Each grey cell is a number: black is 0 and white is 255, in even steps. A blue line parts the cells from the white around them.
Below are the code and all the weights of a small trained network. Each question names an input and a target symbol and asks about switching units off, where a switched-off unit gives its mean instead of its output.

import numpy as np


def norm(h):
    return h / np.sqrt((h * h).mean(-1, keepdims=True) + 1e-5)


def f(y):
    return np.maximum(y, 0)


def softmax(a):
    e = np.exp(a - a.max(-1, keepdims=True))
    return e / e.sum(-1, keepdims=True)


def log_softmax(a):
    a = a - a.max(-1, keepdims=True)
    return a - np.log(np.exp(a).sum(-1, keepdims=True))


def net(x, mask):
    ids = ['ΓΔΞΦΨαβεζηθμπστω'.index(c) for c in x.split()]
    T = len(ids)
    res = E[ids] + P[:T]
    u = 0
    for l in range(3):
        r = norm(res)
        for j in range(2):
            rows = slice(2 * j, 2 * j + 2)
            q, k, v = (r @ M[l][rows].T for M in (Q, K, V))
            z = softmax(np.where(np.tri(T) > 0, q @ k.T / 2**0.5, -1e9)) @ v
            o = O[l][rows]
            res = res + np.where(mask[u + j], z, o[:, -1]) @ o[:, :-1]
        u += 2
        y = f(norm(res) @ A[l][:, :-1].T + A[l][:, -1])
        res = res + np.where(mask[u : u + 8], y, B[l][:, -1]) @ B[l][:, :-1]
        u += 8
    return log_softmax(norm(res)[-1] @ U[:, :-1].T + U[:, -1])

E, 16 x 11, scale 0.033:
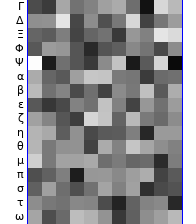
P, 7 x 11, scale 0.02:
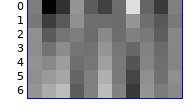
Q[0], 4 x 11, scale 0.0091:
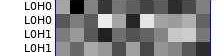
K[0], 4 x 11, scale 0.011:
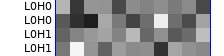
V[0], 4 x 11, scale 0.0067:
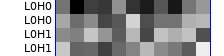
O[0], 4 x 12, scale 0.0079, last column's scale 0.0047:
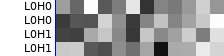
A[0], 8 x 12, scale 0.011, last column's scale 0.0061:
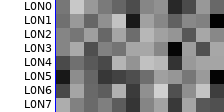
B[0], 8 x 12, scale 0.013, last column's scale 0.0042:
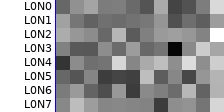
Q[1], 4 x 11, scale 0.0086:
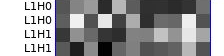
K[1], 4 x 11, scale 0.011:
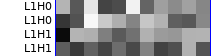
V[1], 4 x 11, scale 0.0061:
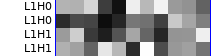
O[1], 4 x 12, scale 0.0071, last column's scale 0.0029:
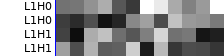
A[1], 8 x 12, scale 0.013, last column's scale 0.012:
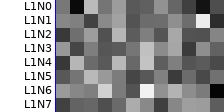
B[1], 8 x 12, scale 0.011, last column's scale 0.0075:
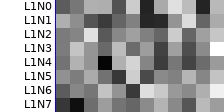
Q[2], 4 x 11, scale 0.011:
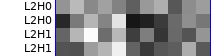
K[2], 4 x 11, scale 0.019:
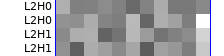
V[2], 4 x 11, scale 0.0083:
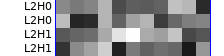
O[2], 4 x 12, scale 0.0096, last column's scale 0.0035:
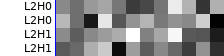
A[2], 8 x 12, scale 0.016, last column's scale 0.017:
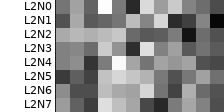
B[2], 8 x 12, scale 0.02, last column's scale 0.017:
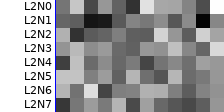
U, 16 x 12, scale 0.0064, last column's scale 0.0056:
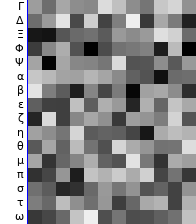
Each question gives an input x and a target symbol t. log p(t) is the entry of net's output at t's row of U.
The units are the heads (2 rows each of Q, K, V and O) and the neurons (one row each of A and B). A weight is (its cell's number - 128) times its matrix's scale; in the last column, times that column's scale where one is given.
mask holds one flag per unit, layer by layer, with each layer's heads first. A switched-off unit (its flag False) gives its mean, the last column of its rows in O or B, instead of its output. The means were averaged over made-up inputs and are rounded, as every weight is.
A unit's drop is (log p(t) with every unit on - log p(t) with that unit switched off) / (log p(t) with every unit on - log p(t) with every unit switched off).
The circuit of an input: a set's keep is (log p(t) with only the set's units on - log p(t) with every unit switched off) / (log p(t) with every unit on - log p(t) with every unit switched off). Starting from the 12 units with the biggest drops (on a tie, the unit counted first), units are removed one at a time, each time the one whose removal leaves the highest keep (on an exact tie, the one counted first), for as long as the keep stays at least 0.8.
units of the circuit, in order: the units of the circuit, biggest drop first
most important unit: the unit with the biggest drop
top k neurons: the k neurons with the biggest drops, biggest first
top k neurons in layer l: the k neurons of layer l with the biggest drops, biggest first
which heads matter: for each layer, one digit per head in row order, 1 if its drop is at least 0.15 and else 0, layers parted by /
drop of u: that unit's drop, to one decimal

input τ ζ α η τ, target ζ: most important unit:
L1H1
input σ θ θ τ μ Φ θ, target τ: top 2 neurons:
L2N0, L1N3
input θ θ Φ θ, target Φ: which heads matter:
00 / 11 / 01
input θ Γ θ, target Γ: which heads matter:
00 / 10 / 10
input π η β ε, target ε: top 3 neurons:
L1N7, L2N5, L2N0
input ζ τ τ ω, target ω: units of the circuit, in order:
L2N7, L2N0
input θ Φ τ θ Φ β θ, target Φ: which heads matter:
00 / 10 / 01
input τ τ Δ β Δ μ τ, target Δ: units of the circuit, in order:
L2H0, L2N0
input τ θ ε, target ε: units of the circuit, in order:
L2N5, L1N7, L2N0
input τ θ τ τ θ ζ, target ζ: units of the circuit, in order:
L2N4, L2N0
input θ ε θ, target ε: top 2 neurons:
L2N0, L1N6
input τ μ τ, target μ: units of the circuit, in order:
L2N2, L1H0
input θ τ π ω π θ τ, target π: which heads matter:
10 / 11 / 01
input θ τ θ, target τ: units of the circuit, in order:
L1H0, L2N0, L2H0
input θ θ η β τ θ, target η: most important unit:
L1H0
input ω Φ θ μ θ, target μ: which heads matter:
10 / 10 / 00
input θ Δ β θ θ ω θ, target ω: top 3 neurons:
L2N7, L1N6, L2N0
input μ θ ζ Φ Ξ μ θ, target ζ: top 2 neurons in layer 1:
L1N2, L1N5
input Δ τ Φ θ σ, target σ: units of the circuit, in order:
L2N1, L0N3
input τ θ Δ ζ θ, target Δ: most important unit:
L0H0
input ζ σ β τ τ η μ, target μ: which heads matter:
00 / 01 / 00
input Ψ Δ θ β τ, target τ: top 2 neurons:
L2N0, L1N0
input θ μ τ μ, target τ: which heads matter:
01 / 00 / 00
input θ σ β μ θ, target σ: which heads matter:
00 / 11 / 10
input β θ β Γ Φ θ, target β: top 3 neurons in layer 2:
L2N0, L2N3, L2N2
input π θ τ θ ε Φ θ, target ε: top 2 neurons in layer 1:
L1N5, L1N2
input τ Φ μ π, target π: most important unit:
L1N4
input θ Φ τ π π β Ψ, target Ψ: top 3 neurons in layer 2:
L2N6, L2N0, L2N7
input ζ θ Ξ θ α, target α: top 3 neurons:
L2N5, L2N6, L2N7
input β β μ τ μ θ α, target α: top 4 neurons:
L2N5, L2N6, L0N3, L2N7
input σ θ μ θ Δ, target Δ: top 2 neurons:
L2N0, L0N0
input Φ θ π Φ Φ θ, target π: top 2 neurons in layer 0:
L0N5, L0N0
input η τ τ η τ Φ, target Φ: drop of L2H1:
0.2
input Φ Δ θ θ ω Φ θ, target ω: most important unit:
L0H0
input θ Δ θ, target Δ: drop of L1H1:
1.0
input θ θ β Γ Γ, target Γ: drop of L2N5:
0.4
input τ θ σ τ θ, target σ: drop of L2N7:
0.0
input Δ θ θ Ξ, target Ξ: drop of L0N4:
0.1
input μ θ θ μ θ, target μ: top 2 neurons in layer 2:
L2N2, L2N0
